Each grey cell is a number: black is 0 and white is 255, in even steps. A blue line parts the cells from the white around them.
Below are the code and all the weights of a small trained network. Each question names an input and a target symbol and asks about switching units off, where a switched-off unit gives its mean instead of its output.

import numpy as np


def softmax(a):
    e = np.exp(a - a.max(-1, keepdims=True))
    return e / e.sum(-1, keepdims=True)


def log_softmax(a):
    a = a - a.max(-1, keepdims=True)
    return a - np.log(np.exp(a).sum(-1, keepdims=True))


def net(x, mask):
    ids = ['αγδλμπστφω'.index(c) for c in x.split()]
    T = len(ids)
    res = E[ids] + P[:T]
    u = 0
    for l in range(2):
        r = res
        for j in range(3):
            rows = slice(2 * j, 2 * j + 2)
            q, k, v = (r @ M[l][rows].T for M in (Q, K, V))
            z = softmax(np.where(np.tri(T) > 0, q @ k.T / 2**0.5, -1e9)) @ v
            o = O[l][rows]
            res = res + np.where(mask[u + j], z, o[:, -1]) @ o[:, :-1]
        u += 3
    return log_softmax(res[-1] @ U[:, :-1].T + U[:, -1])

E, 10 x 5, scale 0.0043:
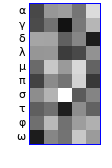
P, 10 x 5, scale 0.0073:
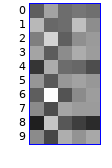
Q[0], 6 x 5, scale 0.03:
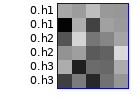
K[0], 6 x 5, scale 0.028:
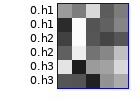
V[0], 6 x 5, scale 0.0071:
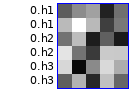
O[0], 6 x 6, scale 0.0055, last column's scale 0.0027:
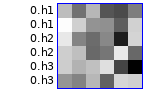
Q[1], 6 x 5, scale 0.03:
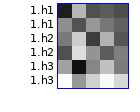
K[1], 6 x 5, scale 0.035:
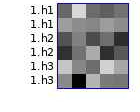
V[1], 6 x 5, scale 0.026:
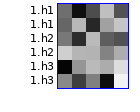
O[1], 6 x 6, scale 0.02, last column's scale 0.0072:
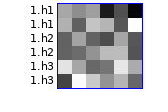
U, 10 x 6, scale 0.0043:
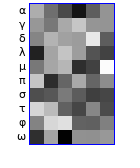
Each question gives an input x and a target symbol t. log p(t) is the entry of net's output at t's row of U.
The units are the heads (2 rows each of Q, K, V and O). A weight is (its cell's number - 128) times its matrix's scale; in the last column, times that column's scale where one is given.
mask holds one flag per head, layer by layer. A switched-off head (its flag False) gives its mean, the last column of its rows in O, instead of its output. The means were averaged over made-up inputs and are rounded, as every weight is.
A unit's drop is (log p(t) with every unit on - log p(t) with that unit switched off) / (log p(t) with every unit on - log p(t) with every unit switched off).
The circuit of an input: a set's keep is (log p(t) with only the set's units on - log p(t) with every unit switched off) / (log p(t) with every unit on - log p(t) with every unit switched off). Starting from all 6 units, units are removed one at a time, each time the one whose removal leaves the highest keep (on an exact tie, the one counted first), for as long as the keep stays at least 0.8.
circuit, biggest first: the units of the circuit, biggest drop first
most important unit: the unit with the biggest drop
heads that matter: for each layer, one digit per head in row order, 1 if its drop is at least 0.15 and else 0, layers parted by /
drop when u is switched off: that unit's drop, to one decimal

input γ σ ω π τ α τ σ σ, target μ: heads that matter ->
011 / 011
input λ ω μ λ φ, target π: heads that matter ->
110 / 101
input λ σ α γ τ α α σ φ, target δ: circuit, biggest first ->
(1.h3, 0.h3)
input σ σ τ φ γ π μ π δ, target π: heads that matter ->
110 / 101
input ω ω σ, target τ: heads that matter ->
100 / 011
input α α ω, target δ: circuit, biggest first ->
(1.h3)
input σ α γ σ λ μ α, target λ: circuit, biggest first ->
(1.h3, 0.h3, 0.h2)
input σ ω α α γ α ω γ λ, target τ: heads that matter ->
011 / 011
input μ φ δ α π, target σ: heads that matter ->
010 / 011
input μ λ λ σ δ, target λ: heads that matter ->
010 / 101
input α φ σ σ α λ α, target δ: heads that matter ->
001 / 101
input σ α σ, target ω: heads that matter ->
100 / 100
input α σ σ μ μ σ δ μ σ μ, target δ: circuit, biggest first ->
(0.h2, 1.h3)
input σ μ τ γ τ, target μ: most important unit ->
1.h2
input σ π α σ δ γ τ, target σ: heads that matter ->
010 / 001
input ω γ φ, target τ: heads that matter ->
110 / 011
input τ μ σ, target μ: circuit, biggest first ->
(0.h1, 1.h2, 1.h1)
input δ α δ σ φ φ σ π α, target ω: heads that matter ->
110 / 110
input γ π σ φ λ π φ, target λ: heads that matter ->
001 / 001
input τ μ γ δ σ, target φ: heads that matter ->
011 / 011
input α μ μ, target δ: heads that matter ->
000 / 001
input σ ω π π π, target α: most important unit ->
1.h2
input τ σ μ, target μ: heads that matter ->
110 / 111
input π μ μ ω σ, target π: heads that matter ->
110 / 101
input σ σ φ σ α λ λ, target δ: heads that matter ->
001 / 101
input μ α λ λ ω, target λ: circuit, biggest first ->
(1.h3, 0.h2)
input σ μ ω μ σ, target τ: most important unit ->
0.h2
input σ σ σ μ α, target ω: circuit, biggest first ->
(1.h1, 0.h1)
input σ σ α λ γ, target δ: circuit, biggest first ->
(1.h3, 0.h2)
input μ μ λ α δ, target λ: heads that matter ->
010 / 101
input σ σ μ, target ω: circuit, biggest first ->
(1.h1, 0.h1, 0.h2)
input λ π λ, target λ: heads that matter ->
000 / 001
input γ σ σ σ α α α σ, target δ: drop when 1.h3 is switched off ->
0.3
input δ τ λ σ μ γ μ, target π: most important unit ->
1.h3
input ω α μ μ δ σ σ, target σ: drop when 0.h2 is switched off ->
0.7
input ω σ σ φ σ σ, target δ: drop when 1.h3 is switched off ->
0.4
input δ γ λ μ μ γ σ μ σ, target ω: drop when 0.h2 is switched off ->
0.2
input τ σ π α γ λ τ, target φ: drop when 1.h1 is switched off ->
0.1
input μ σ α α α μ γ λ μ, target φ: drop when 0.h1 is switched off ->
0.0
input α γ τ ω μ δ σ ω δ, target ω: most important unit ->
1.h1
